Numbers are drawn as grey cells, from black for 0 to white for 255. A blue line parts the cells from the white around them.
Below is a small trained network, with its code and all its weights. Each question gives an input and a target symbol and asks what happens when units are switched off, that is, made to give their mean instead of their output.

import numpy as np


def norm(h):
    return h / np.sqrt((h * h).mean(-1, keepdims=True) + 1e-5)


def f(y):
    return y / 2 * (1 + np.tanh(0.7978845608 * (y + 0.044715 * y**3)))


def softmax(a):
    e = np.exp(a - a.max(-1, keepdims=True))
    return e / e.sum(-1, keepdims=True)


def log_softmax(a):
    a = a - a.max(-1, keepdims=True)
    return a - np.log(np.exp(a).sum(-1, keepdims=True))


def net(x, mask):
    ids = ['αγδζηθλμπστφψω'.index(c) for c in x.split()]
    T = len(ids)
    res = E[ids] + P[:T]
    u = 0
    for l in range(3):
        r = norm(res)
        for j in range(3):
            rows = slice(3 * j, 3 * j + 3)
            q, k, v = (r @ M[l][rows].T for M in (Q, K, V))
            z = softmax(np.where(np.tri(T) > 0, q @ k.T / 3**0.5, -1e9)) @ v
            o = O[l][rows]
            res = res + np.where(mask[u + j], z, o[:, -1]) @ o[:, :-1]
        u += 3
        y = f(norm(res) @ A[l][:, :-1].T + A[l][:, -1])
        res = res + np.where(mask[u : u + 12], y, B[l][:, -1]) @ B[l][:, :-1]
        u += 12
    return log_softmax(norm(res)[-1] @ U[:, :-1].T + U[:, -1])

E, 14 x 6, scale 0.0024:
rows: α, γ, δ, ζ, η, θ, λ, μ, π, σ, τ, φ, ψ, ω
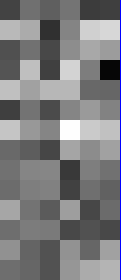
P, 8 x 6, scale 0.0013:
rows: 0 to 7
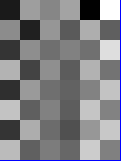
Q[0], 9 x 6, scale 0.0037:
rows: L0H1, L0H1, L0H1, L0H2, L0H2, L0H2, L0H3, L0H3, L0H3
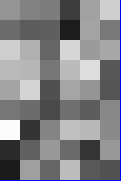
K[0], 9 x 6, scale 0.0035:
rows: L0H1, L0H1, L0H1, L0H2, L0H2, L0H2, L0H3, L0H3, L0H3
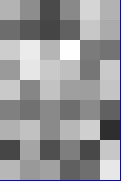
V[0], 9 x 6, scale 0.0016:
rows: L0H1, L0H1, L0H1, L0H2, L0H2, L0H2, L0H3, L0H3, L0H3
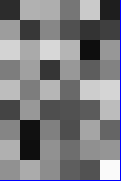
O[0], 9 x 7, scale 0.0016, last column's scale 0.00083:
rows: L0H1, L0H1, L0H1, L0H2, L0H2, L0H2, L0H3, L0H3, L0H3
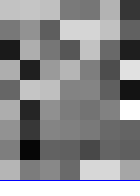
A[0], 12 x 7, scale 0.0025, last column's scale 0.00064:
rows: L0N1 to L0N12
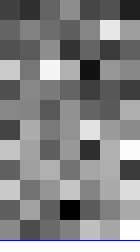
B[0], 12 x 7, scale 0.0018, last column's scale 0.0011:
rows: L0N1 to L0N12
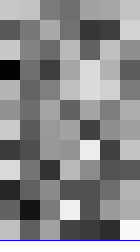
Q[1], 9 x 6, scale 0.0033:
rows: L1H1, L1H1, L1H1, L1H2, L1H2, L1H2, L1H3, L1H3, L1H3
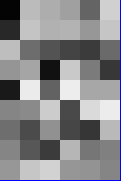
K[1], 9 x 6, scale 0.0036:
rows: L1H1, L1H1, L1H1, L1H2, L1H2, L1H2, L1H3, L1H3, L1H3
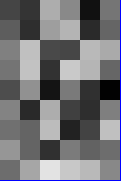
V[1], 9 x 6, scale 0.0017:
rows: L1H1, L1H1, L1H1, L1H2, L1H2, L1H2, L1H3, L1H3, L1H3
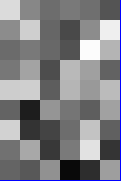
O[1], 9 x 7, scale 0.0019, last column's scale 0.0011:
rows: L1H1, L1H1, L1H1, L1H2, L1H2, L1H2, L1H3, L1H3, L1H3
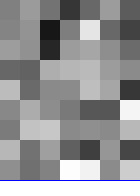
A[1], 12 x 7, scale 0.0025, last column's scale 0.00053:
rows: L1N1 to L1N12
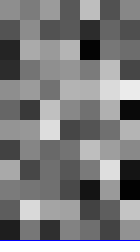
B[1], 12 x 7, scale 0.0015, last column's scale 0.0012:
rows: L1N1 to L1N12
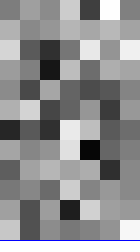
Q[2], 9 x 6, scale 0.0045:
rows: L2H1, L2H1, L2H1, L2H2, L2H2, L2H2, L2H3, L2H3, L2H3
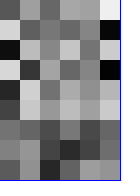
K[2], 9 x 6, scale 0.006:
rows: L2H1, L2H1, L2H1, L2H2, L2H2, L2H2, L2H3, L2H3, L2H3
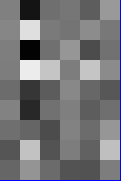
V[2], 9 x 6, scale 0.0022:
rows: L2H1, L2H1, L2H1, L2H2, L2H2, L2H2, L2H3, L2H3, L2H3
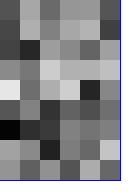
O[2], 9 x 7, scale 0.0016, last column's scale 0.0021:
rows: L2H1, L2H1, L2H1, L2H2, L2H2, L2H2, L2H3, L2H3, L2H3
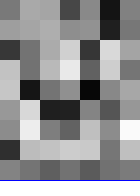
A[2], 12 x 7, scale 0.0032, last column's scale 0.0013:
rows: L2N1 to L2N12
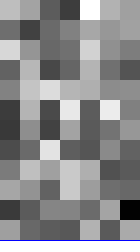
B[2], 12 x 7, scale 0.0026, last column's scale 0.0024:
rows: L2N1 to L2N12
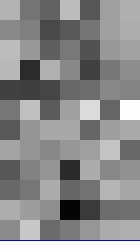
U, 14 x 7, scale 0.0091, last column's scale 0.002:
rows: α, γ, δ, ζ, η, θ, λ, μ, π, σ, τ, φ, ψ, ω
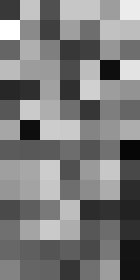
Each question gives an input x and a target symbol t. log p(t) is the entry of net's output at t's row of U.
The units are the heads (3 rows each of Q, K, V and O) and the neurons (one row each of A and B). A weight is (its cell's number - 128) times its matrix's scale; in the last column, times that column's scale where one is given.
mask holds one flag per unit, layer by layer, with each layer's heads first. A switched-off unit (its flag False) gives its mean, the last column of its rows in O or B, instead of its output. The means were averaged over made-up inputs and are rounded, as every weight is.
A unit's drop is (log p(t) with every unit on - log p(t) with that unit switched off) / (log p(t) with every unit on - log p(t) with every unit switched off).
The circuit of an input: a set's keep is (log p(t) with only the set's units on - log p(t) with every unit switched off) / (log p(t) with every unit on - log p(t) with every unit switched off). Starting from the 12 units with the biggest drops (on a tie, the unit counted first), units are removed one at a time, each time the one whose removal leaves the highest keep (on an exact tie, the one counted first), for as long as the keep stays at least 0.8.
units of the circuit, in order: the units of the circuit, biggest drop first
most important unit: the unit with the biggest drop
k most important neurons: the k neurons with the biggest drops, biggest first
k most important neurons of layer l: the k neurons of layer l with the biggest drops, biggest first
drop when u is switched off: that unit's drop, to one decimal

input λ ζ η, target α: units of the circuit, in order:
L0N4
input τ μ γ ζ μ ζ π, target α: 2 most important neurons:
L1N10, L1N7
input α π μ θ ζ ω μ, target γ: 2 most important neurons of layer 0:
L0N2, L0N4
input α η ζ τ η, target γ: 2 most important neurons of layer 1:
L1N3, L1N11
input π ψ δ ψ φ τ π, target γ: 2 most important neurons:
L0N11, L1N3
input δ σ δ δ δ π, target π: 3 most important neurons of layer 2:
L2N8, L2N6, L2N1
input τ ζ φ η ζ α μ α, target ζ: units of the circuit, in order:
L2H1, L0N1
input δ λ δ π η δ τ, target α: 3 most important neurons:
L0N8, L0N4, L0N12
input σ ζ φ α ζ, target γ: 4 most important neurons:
L1N3, L1N11, L0N4, L0N11
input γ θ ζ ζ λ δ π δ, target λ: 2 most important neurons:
L0N11, L1N6
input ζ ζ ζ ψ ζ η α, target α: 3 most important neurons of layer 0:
L0N11, L0N12, L0N5
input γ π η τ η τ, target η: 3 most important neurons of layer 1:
L1N11, L1N3, L1N6
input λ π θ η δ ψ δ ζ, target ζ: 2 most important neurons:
L2N9, L2N6
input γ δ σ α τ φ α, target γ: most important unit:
L1N3
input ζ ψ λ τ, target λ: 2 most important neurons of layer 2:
L2N6, L2N8
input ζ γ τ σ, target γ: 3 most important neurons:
L1N8, L2N6, L0N3
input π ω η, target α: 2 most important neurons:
L0N4, L2N6
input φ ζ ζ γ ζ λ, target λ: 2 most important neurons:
L1N3, L2N6
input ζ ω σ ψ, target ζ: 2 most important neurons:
L1N3, L0N11
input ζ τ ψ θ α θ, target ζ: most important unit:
L0H3
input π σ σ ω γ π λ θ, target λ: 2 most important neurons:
L0N11, L1N3
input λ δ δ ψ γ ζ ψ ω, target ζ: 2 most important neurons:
L1N3, L0N1
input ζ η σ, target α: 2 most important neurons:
L0N11, L2N6
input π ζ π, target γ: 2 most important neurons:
L1N3, L0N2
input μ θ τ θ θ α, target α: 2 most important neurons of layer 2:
L2N4, L2N1
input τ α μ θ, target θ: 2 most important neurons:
L1N3, L1N11
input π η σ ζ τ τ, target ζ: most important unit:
L2H1
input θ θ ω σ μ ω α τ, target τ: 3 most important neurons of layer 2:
L2N6, L2N9, L2N1
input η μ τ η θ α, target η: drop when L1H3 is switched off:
0.1
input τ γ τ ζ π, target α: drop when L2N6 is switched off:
0.2
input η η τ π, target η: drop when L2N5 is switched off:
0.4
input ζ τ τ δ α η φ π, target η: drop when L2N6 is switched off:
0.2
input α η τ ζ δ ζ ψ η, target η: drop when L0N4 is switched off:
0.4
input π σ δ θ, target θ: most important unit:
L1H2
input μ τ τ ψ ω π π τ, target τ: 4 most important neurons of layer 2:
L2N6, L2N9, L2N3, L2N1
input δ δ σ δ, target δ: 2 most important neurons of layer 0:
L0N11, L0N12
